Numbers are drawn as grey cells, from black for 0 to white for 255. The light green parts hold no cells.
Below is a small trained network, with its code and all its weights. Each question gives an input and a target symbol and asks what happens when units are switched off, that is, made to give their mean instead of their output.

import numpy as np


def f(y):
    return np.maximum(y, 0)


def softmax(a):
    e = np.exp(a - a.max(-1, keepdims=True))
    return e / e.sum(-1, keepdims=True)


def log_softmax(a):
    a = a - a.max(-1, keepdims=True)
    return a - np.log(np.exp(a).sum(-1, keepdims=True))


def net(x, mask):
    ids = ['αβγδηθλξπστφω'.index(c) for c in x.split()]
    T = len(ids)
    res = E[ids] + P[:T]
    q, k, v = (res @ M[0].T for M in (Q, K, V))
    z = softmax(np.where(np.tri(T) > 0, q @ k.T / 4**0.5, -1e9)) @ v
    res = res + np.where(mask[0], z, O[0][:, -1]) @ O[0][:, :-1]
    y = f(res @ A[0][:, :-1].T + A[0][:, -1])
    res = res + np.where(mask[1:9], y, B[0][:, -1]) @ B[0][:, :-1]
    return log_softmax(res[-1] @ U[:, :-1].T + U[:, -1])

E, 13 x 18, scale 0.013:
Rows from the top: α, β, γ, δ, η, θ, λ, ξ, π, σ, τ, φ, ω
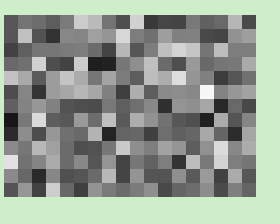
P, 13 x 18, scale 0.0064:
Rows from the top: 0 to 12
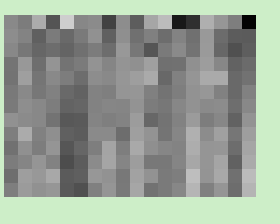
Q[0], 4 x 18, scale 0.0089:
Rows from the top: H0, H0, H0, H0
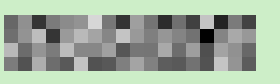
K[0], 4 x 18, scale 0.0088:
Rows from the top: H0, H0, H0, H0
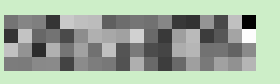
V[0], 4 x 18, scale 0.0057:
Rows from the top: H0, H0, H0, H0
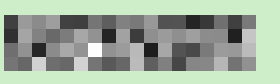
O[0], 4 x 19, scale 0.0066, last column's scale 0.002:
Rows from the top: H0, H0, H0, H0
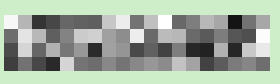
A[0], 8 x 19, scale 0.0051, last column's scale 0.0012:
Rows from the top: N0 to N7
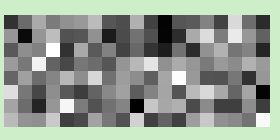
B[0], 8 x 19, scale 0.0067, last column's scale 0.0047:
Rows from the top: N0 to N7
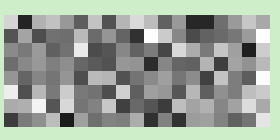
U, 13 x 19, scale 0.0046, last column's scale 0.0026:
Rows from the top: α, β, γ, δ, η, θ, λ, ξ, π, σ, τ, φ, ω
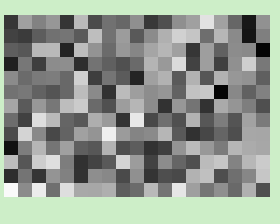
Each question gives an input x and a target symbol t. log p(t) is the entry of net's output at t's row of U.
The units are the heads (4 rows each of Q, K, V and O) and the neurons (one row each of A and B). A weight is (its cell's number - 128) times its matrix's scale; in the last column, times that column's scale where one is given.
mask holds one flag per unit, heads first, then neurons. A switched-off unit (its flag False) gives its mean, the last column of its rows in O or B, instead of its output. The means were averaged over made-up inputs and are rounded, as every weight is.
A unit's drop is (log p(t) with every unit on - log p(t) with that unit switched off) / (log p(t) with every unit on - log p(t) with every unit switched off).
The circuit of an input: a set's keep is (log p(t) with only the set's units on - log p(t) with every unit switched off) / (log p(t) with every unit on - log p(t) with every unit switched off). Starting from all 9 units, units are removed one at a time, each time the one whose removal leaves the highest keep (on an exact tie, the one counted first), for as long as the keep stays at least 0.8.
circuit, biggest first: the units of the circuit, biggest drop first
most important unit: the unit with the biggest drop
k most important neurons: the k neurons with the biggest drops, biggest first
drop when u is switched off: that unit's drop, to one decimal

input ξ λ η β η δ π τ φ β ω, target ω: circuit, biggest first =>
H0; N6; N5
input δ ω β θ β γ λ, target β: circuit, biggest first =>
H0; N4
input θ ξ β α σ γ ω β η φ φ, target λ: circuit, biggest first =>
H0; N0; N2
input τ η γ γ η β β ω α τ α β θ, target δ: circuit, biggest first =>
H0; N1
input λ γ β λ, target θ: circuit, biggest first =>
H0; N4
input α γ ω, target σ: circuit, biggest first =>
H0; N6
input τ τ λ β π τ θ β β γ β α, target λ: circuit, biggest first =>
H0; N0; N2
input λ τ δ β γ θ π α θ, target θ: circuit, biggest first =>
H0; N5; N7
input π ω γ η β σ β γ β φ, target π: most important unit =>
H0
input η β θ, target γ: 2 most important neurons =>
N0; N1
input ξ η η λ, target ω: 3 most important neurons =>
N6; N5; N7
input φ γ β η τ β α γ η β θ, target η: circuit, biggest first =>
H0; N1; N5
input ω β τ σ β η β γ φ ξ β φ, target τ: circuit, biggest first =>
H0; N5
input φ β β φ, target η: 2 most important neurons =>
N1; N5
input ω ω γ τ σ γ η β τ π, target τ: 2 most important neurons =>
N5; N1
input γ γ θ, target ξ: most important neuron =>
N0
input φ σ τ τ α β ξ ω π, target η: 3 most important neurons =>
N1; N5; N2
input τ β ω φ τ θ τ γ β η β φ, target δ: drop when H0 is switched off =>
1.5
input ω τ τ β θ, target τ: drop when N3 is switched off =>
0.0
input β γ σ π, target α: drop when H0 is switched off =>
0.5
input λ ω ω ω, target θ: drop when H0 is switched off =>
1.0
